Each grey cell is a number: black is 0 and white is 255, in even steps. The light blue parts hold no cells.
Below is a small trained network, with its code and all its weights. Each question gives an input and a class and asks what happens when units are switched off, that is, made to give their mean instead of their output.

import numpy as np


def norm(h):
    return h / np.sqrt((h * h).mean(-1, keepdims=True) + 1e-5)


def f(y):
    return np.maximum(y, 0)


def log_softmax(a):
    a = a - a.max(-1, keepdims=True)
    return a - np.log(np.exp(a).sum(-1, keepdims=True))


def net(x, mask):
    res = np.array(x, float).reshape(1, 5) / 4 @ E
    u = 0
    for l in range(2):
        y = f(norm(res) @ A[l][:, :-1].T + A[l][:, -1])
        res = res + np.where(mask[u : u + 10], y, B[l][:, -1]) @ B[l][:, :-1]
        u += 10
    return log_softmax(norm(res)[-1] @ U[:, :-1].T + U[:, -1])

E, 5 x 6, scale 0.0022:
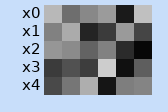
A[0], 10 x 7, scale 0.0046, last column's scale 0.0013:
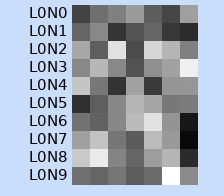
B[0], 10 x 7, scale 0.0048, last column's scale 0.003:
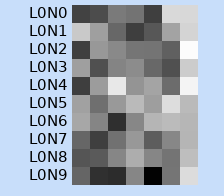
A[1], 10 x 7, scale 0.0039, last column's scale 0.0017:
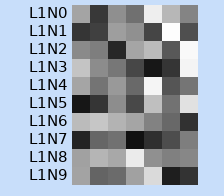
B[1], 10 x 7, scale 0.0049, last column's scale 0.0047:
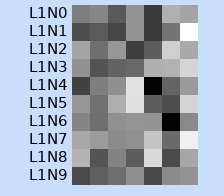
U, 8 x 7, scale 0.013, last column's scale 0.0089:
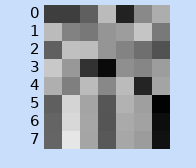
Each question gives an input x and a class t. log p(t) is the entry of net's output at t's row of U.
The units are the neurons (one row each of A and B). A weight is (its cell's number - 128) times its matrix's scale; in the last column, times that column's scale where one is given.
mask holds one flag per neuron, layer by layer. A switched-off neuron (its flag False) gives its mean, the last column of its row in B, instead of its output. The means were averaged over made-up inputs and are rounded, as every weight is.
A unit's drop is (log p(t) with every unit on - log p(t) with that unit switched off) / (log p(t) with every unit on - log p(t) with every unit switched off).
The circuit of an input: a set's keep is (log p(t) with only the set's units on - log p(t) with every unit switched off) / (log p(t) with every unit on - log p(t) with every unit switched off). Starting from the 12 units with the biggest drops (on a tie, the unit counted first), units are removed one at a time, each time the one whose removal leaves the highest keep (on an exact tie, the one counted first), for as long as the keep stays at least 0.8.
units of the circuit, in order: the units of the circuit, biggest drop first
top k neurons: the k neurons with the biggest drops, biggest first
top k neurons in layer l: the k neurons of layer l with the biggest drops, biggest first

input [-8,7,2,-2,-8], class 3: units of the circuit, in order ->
L1N2
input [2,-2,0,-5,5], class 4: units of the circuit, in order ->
L1N7, L0N0, L0N2
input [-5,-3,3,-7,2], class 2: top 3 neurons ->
L0N2, L1N1, L0N9
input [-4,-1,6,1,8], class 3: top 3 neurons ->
L0N1, L0N4, L1N3
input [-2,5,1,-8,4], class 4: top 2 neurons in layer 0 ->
L0N2, L0N5
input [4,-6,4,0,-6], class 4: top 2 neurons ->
L0N9, L1N8
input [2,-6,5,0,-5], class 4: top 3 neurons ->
L0N9, L1N8, L0N4
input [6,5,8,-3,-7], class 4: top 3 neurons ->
L0N4, L1N6, L0N9
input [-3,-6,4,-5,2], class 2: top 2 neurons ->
L0N9, L0N2
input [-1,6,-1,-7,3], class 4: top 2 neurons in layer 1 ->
L1N1, L1N7
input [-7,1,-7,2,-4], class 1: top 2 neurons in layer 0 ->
L0N6, L0N5
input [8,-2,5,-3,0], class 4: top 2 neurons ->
L0N0, L0N4
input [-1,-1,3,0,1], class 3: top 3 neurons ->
L0N1, L0N4, L1N5
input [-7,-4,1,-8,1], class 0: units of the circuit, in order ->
L1N4
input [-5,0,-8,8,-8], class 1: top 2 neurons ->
L0N6, L0N5
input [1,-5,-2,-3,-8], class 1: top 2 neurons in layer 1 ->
L1N8, L1N5
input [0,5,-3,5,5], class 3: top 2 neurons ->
L0N1, L0N4
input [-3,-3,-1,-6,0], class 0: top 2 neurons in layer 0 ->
L0N6, L0N4
